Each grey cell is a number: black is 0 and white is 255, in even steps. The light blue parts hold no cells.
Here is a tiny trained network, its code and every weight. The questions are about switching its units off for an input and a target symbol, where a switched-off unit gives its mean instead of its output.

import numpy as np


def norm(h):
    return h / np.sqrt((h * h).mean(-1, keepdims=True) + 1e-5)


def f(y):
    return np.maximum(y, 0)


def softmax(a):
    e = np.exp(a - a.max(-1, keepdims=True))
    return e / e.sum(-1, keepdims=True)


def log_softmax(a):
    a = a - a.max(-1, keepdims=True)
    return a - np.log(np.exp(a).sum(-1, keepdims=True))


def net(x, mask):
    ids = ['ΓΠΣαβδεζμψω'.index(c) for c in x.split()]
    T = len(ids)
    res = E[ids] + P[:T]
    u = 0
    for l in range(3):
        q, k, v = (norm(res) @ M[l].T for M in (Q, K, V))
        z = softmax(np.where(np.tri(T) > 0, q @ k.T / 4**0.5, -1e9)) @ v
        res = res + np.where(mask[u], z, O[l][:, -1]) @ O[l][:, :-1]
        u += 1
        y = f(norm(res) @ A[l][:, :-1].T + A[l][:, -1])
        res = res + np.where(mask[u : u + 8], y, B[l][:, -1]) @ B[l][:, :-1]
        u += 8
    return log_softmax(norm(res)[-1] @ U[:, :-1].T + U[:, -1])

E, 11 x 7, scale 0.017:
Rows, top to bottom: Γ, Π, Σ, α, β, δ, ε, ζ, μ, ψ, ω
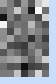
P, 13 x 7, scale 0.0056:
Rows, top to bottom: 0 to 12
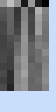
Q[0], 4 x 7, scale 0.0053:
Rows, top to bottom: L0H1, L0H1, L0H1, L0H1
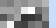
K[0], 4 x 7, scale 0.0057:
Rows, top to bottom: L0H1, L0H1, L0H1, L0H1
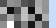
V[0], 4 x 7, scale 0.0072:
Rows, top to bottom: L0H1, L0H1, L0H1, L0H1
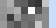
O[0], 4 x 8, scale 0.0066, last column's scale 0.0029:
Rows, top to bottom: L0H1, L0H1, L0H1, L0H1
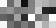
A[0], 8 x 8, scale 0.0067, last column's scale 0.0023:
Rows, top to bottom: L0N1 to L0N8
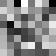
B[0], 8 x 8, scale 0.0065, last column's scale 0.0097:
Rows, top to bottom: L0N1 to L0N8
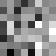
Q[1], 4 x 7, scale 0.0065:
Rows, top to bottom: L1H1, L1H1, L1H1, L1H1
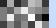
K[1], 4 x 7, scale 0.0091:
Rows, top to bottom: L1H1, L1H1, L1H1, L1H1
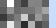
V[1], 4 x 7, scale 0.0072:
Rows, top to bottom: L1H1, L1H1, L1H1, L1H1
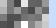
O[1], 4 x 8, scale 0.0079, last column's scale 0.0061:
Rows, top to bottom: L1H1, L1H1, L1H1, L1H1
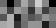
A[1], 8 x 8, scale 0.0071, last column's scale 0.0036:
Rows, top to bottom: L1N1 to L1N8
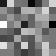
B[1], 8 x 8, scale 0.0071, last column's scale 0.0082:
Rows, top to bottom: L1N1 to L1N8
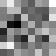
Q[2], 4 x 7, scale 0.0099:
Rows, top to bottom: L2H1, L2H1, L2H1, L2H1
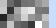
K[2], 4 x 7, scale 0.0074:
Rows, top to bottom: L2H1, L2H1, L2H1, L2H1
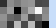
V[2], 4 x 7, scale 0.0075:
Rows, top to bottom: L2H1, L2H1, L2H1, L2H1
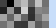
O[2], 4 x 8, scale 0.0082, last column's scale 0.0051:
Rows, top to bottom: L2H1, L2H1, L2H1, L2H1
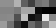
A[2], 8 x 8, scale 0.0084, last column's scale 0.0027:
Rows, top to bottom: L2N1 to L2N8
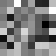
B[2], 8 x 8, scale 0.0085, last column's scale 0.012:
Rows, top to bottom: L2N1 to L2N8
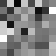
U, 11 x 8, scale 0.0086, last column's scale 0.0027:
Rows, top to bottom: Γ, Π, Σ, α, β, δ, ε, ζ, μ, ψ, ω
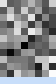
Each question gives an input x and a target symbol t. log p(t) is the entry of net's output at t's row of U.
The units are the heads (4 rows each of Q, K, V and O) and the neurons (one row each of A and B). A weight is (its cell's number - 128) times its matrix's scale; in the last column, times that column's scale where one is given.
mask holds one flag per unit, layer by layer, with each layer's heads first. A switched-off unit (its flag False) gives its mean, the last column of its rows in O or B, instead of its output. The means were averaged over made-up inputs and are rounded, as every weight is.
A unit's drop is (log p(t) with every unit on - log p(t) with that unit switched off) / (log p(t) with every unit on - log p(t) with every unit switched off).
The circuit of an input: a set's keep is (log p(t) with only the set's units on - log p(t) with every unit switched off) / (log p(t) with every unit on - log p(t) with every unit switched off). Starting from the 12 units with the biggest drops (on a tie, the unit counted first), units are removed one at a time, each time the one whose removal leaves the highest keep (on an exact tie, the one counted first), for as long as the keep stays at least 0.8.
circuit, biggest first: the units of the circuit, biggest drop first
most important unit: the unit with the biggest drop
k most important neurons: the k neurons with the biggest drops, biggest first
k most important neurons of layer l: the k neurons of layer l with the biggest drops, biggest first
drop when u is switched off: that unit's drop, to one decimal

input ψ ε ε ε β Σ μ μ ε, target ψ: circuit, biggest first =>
[L1H1]
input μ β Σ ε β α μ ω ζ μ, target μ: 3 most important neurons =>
[L0N4, L0N5, L1N4]
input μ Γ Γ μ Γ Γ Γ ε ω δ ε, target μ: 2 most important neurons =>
[L0N4, L0N5]
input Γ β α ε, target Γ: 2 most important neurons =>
[L2N6, L2N4]
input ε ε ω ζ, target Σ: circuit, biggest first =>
[L0N8, L0N4, L1H1]
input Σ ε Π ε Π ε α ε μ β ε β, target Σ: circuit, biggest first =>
[L1H1, L0N8]
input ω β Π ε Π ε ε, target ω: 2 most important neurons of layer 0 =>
[L0N5, L0N6]
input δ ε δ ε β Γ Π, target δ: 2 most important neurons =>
[L0N8, L2N6]
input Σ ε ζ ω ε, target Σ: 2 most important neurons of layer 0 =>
[L0N5, L0N4]
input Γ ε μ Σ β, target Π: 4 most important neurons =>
[L0N4, L1N5, L1N6, L1N7]
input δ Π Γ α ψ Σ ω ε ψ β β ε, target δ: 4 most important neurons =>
[L0N8, L0N4, L2N6, L0N5]
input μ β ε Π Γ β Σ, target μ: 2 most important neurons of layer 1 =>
[L1N1, L1N4]
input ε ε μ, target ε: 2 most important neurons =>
[L0N8, L0N4]
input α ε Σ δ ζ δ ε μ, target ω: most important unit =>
L0N4
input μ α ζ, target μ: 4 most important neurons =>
[L0N5, L0N4, L1N4, L1N1]
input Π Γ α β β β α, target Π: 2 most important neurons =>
[L0N4, L1N5]
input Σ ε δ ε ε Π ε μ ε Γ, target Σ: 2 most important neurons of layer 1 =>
[L1N7, L1N2]
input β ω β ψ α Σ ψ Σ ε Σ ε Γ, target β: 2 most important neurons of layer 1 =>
[L1N2, L1N7]
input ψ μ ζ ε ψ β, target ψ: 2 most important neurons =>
[L0N4, L2N2]
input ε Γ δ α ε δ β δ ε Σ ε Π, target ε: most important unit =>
L0H1
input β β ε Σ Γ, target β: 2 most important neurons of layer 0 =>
[L0N4, L0N8]
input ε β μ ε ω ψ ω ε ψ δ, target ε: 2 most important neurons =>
[L0N8, L0N4]
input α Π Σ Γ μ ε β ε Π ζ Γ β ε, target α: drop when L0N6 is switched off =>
0.2
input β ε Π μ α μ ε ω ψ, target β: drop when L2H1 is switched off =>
0.3
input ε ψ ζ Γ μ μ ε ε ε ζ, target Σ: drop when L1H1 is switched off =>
0.2
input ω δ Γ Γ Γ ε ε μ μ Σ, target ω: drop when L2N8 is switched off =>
0.1
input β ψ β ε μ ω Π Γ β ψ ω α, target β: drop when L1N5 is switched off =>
0.0
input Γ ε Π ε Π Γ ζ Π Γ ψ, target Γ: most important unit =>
L2H1
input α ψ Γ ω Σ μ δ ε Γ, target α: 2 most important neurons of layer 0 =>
[L0N8, L0N2]
